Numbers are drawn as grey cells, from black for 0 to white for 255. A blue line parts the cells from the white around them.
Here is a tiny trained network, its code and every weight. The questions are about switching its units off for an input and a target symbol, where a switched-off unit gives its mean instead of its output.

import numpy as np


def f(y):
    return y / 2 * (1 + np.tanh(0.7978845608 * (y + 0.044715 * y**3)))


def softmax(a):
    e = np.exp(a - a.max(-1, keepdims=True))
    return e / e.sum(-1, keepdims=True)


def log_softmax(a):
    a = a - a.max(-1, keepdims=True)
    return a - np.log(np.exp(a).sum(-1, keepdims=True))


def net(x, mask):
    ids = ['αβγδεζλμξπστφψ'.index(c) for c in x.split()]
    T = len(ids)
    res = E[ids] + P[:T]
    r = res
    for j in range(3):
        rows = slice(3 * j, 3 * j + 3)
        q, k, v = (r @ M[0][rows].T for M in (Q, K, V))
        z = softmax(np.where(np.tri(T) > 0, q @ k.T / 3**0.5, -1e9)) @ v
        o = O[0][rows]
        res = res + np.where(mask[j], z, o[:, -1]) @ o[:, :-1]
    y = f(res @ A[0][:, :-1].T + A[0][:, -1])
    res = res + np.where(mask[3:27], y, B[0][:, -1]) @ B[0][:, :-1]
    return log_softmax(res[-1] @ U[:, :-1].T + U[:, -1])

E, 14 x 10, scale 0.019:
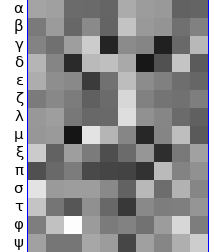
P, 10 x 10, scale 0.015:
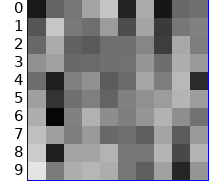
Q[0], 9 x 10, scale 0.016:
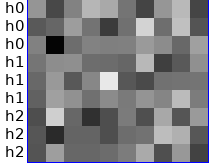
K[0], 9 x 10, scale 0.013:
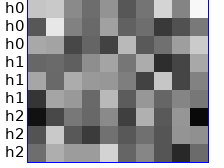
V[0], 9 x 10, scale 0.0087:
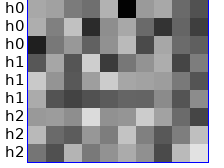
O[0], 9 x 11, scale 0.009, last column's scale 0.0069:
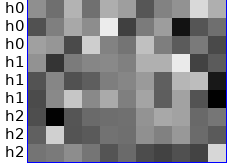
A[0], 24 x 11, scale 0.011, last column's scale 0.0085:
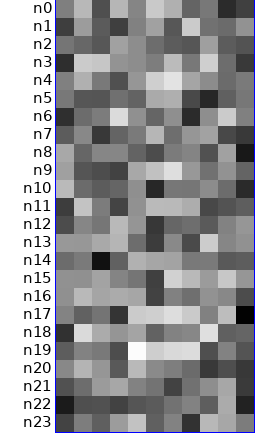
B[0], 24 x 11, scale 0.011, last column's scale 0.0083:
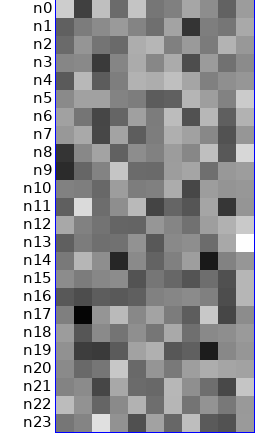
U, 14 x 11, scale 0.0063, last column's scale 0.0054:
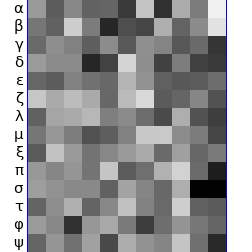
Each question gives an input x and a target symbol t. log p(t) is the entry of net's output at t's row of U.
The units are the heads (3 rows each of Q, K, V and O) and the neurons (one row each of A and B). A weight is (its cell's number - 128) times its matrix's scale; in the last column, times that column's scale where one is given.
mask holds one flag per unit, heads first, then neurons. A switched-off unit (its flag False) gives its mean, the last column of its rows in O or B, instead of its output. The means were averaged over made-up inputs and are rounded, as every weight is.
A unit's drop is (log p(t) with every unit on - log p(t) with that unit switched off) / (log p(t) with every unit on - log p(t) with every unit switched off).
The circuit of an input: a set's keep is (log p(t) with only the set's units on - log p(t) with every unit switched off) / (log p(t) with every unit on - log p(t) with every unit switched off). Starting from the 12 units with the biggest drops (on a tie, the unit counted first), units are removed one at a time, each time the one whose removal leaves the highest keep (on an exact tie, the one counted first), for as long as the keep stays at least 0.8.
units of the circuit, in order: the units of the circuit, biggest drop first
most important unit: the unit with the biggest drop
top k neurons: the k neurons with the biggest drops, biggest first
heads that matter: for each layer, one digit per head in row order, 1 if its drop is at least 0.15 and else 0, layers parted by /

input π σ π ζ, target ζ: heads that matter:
001
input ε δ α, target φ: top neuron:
n19
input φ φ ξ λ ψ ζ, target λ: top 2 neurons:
n11, n1
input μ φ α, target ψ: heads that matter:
101
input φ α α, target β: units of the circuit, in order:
h2, n5, n6
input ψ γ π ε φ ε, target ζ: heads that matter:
001
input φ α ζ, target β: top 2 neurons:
n5, n6
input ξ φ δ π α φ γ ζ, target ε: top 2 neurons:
n19, n17
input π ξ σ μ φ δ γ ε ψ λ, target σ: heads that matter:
101
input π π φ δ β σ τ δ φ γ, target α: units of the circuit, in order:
h1, n6
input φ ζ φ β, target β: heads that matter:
001
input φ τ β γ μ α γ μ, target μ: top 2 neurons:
n14, n7
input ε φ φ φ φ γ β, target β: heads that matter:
000
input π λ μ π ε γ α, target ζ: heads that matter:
001
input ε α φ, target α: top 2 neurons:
n18, n3
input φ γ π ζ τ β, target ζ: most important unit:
h2
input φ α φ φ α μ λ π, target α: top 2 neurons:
n22, n1
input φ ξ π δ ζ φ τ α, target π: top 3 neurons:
n0, n11, n5
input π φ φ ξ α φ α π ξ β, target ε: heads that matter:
011
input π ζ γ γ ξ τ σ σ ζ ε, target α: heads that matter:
101
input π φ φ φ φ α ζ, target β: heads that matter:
000
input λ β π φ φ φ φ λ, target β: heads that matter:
001
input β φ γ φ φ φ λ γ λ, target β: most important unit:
n5
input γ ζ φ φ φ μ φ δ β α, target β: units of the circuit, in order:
h2, n5
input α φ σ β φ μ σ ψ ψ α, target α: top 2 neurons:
n1, n22
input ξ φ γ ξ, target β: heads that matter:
110
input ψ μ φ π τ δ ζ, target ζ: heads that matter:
001
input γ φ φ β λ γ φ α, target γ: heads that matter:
101
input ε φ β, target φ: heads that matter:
100
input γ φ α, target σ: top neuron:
n7
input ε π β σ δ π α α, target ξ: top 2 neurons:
n11, n4
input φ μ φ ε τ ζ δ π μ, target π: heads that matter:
011
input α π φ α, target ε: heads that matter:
101
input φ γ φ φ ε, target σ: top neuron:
n7
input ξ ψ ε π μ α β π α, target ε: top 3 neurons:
n19, n17, n9
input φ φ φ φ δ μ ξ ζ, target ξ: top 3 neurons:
n11, n4, n1
